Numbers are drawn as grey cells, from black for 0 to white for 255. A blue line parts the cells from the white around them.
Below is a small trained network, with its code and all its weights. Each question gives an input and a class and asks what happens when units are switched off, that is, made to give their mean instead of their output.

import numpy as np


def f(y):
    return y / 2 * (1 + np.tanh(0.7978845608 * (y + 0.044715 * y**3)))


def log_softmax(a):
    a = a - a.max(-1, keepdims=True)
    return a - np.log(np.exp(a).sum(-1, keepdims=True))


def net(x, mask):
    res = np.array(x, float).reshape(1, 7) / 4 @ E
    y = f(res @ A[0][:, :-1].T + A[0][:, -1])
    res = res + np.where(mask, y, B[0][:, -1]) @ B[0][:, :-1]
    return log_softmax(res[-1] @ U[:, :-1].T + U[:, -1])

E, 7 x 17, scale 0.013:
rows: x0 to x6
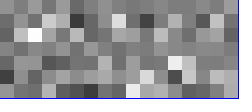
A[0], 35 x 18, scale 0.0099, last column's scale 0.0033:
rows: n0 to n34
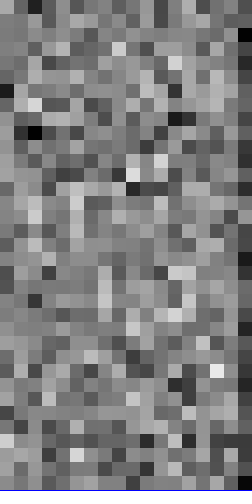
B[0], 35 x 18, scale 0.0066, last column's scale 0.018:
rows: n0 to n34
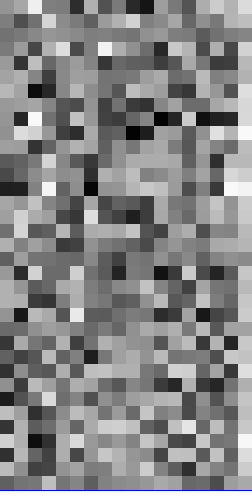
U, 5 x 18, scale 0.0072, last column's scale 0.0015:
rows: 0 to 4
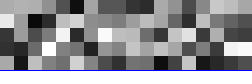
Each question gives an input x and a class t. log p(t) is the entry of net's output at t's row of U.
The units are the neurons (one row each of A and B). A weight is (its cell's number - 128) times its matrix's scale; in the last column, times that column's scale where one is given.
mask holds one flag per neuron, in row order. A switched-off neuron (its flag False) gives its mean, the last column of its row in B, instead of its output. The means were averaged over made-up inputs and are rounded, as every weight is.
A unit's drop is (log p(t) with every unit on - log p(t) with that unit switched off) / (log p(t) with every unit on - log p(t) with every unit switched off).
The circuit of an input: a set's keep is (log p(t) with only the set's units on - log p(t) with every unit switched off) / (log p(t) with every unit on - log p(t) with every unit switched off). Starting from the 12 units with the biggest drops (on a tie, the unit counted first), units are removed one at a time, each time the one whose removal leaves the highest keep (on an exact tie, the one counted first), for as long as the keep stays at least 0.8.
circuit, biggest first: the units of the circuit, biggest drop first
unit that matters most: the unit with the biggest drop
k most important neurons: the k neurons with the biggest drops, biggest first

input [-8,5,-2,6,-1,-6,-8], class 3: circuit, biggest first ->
(n13)
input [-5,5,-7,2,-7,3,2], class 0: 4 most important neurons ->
(n9 n0 n22 n19)
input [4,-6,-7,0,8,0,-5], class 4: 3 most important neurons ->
(n19 n4 n22)
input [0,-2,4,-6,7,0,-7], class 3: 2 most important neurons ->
(n13 n8)
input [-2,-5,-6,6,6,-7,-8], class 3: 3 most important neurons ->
(n13 n25 n1)
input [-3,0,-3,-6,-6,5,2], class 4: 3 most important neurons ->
(n8 n31 n27)
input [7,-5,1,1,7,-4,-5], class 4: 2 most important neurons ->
(n19 n4)
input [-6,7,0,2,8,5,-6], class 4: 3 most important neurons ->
(n19 n4 n32)
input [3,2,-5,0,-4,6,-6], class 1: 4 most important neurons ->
(n6 n21 n29 n28)
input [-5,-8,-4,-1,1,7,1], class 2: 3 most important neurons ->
(n30 n24 n32)
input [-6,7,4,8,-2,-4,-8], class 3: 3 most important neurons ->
(n13 n25 n32)
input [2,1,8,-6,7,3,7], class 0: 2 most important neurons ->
(n7 n15)
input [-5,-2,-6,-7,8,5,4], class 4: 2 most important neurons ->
(n22 n19)
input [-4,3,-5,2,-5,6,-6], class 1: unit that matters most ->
n6
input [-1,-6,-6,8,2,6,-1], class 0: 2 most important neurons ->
(n9 n0)
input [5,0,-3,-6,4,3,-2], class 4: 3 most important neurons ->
(n19 n31 n15)
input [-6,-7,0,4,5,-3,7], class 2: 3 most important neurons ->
(n30 n32 n13)
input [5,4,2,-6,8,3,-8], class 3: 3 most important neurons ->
(n13 n25 n8)
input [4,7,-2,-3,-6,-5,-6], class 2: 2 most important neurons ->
(n26 n3)
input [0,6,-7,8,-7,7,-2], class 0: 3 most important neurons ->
(n9 n0 n31)
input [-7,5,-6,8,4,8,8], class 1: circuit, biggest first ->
(n21)
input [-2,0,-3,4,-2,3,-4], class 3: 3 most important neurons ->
(n13 n31 n15)
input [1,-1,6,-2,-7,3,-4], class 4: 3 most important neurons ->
(n8 n9 n27)
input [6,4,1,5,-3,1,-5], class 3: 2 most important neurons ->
(n13 n32)
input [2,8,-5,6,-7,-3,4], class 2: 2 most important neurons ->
(n3 n26)
